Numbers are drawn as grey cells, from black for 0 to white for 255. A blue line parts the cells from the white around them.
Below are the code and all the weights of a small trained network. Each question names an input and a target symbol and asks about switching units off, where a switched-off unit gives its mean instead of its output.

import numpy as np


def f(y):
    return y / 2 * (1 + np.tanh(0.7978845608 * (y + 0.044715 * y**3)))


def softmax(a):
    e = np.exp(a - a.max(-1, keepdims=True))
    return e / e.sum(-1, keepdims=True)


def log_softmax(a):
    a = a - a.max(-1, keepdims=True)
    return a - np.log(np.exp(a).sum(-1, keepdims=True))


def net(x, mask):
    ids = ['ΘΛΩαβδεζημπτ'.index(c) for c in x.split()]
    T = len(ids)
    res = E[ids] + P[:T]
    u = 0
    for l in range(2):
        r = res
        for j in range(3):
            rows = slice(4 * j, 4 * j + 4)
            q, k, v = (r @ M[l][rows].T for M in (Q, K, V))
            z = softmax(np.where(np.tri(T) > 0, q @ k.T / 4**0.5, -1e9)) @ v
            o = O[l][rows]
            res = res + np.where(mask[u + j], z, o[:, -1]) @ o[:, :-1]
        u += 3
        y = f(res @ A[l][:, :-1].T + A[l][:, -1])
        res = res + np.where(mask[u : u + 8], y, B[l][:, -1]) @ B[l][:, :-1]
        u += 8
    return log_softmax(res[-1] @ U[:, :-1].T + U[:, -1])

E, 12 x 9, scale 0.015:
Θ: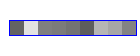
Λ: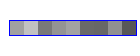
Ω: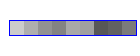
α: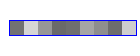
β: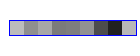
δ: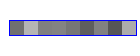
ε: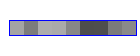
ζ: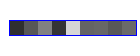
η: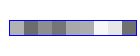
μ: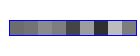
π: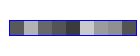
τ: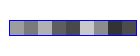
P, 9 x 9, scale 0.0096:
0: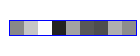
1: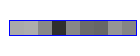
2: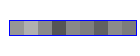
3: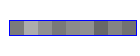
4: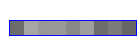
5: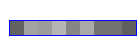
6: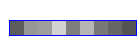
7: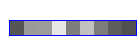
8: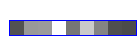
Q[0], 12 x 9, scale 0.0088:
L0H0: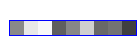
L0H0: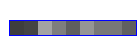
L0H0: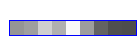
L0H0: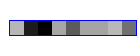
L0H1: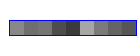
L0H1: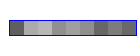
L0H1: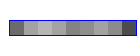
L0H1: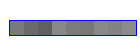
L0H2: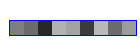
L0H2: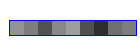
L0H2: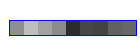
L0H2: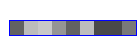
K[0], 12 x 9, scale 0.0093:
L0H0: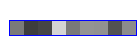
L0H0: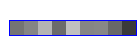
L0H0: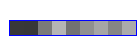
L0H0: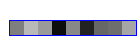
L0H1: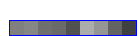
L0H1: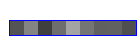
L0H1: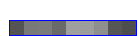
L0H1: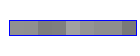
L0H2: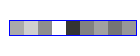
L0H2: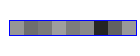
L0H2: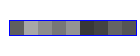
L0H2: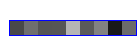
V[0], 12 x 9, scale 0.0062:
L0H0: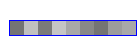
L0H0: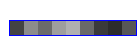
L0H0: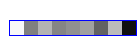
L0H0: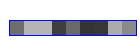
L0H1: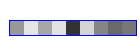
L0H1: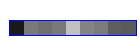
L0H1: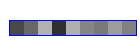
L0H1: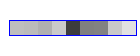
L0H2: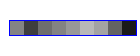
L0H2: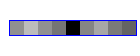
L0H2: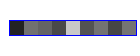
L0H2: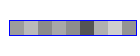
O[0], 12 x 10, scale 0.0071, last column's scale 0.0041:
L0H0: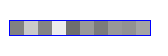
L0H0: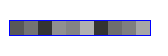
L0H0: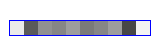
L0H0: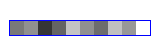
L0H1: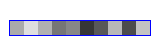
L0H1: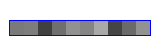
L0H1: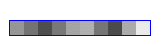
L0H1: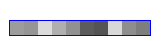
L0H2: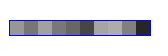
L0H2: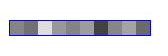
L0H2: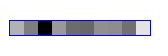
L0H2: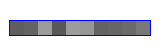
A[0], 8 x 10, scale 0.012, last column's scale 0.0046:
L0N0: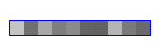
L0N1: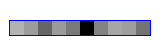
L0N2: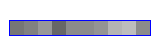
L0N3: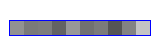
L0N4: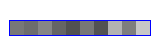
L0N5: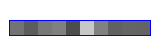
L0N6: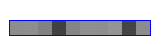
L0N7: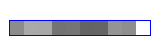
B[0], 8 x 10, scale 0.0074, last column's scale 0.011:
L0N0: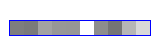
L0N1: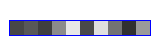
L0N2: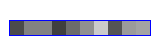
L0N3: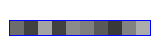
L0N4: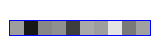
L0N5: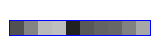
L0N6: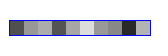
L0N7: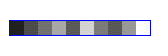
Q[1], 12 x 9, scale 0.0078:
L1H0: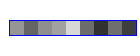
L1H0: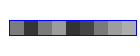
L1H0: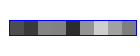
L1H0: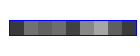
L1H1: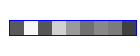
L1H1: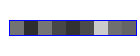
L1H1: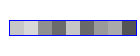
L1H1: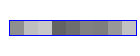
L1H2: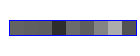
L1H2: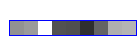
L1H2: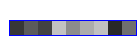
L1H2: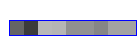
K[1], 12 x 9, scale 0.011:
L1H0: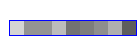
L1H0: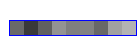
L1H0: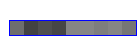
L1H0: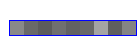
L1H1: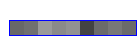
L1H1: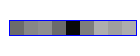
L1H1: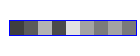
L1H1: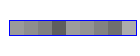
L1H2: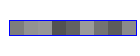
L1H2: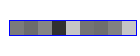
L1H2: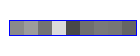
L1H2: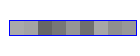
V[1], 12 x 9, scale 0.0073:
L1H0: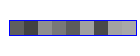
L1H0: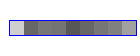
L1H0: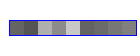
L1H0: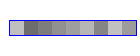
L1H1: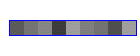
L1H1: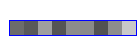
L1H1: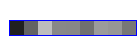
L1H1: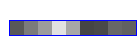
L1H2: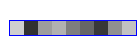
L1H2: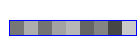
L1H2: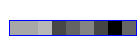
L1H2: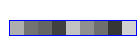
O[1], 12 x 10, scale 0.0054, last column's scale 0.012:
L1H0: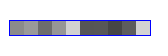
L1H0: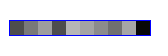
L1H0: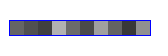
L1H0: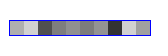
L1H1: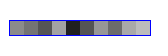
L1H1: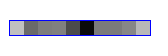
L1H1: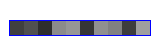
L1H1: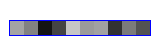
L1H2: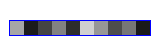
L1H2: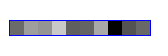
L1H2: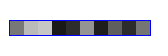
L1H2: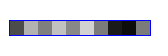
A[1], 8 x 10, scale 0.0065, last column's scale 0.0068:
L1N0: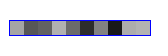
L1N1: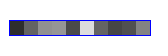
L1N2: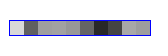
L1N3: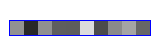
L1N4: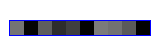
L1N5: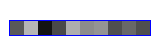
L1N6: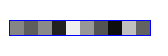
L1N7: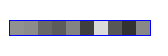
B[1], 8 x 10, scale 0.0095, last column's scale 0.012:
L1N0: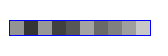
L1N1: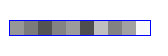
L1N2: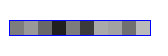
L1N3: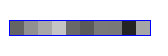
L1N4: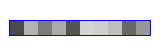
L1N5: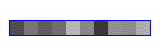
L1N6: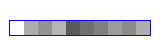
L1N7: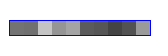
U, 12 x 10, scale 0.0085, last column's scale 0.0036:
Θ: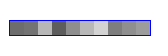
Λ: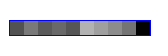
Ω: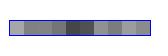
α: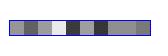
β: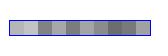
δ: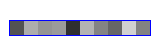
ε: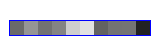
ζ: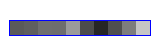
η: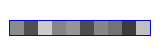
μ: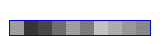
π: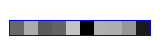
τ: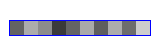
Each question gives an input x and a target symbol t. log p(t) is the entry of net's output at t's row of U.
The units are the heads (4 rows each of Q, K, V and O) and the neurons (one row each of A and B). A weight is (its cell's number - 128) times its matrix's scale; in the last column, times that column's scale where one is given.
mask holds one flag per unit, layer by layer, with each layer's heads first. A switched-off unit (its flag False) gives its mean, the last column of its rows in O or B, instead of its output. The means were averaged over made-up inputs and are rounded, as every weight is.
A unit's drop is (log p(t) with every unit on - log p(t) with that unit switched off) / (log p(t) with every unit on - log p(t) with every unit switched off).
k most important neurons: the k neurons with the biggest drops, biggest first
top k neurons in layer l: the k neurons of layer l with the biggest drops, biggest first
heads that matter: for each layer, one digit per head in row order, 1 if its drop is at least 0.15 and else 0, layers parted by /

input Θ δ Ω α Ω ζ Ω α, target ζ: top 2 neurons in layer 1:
(L1N7; L1N5)
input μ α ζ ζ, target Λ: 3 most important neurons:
(L1N4; L0N3; L0N7)
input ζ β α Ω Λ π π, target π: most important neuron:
(L0N3)
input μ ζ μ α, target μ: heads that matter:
011 / 001
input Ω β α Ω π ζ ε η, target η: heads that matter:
011 / 000
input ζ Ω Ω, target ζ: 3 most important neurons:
(L0N7; L0N3; L0N5)
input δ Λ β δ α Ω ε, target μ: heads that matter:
010 / 011
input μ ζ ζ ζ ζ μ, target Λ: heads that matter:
110 / 100
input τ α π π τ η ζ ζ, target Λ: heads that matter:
111 / 101
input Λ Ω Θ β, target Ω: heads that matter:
001 / 110
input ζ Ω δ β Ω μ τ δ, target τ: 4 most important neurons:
(L0N5; L0N7; L0N0; L1N1)
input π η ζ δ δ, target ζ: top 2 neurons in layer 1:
(L1N7; L1N5)
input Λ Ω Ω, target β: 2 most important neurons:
(L0N0; L1N6)
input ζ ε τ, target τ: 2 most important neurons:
(L0N6; L0N7)
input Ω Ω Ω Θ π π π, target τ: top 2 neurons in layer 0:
(L0N6; L0N0)
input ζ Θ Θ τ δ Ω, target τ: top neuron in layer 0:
(L0N5)
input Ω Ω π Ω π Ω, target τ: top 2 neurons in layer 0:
(L0N1; L0N6)
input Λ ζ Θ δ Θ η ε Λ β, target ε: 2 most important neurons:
(L0N1; L1N5)
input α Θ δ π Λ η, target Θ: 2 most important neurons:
(L0N0; L0N6)
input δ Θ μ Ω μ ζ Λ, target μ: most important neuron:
(L0N7)
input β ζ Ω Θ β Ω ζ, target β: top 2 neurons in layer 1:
(L1N6; L1N1)
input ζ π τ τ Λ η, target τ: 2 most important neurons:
(L0N6; L0N7)
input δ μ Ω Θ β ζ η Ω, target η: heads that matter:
101 / 000
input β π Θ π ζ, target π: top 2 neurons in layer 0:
(L0N7; L0N4)
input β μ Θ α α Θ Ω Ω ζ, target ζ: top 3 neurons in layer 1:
(L1N5; L1N7; L1N0)
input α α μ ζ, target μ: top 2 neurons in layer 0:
(L0N4; L0N7)
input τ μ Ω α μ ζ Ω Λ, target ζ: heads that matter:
110 / 010
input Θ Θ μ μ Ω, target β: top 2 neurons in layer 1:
(L1N6; L1N2)
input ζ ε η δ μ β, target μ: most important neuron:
(L0N1)
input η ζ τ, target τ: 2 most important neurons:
(L1N4; L0N6)
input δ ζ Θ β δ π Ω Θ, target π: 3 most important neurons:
(L0N3; L0N5; L0N0)
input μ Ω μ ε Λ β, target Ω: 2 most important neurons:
(L1N2; L0N6)
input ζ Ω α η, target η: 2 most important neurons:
(L0N7; L0N2)
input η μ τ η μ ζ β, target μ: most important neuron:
(L0N4)
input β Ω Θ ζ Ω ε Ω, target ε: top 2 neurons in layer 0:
(L0N1; L0N5)
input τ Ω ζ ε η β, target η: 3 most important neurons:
(L1N7; L0N7; L0N1)
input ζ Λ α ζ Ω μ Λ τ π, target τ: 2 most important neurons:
(L0N5; L0N7)
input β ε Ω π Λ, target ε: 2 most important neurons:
(L0N1; L1N1)
